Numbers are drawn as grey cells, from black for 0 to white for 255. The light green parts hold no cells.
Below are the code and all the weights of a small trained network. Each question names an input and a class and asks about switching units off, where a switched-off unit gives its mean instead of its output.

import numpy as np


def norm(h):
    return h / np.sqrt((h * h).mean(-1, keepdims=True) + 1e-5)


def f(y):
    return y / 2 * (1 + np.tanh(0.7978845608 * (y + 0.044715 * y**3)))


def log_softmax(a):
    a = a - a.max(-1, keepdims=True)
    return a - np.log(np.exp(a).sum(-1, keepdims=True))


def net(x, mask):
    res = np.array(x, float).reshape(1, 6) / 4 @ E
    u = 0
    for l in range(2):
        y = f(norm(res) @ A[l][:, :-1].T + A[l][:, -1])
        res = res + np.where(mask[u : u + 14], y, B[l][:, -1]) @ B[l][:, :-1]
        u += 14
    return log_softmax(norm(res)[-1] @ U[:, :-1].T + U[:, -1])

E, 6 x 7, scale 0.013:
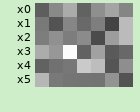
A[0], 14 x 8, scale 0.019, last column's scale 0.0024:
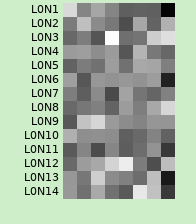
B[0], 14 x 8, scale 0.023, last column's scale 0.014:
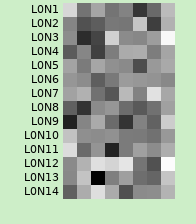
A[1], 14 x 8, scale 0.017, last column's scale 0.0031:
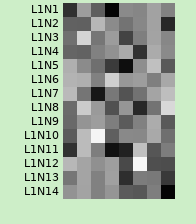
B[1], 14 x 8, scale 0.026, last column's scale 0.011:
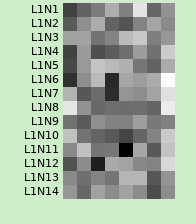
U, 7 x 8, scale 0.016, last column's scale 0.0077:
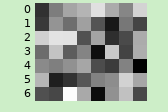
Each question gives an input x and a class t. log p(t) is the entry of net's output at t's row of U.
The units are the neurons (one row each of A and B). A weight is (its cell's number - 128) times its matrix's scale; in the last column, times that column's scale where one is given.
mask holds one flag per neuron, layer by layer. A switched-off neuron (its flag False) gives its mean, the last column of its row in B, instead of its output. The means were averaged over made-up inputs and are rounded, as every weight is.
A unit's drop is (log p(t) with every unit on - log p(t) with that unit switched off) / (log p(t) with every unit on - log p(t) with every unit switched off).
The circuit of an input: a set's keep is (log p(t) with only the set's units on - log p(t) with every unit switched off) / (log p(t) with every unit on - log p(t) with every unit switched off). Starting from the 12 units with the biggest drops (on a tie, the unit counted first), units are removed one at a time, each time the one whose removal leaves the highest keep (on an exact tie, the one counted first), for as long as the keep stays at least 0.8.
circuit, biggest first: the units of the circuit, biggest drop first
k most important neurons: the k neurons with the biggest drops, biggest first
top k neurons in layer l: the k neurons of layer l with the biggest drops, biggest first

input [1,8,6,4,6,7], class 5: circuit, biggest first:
L0N12
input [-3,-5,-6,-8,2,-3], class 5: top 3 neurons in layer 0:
L0N3, L0N11, L0N14
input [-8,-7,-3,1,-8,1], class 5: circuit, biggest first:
L0N12, L1N7
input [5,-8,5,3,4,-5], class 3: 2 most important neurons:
L0N9, L1N10
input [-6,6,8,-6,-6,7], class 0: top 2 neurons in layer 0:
L0N14, L0N13
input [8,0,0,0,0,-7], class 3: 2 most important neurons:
L0N9, L0N3
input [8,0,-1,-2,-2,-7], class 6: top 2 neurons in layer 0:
L0N8, L0N13
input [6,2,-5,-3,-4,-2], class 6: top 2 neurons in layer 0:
L0N13, L0N12
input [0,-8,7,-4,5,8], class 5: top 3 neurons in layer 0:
L0N12, L0N3, L0N9
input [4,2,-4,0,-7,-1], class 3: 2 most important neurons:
L0N3, L0N12
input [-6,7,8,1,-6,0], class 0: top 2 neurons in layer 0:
L0N14, L0N12
